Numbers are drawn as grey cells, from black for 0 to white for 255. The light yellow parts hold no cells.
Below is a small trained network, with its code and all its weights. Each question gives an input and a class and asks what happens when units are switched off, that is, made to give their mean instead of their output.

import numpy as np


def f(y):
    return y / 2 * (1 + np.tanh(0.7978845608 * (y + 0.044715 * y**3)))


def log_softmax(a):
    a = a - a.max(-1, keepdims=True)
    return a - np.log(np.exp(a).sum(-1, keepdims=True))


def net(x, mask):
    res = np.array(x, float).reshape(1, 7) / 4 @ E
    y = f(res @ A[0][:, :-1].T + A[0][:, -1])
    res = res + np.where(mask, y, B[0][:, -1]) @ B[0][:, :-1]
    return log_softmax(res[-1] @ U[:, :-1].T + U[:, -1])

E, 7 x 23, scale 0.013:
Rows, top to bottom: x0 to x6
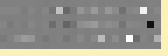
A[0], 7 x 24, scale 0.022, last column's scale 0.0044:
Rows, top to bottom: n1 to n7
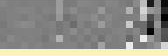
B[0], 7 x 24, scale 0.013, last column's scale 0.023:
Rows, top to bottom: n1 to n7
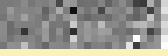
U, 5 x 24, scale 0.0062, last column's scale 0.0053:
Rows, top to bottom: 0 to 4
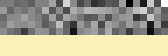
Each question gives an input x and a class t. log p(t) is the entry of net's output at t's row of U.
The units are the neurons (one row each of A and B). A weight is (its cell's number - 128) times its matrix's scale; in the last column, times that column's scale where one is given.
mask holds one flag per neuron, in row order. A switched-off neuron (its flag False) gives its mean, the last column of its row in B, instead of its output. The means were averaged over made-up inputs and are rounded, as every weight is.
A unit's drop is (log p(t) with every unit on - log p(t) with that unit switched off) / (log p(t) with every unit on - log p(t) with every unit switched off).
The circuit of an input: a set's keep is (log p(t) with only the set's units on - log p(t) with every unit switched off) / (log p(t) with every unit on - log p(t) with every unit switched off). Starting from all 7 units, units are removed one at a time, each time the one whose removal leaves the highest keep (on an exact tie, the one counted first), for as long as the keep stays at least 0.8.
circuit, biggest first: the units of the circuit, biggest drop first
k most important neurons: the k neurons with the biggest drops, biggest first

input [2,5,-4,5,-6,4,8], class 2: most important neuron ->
(n1)
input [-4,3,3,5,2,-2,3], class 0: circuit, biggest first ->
(n1; n7)
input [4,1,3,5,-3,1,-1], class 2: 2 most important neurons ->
(n6; n1)
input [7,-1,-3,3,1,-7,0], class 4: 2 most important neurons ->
(n5; n3)
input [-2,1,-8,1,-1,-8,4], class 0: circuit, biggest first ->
(n4; n2)
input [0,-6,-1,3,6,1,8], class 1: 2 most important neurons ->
(n2; n4)
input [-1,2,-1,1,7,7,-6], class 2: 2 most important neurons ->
(n7; n6)
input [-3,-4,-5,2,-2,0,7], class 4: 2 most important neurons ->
(n6; n7)
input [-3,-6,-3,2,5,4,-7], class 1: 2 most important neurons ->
(n4; n1)
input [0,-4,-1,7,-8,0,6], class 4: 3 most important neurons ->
(n5; n6; n7)
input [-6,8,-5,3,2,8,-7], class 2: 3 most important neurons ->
(n1; n3; n7)
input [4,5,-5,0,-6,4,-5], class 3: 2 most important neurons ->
(n2; n6)
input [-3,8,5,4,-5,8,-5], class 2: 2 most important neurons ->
(n1; n3)
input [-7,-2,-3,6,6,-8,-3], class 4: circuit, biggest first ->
(n5)
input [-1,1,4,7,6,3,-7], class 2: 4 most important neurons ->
(n1; n6; n3; n7)
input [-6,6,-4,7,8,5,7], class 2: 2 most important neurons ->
(n1; n3)
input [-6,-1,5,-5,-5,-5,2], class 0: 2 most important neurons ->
(n7; n4)
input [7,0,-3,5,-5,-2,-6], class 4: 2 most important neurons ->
(n5; n7)
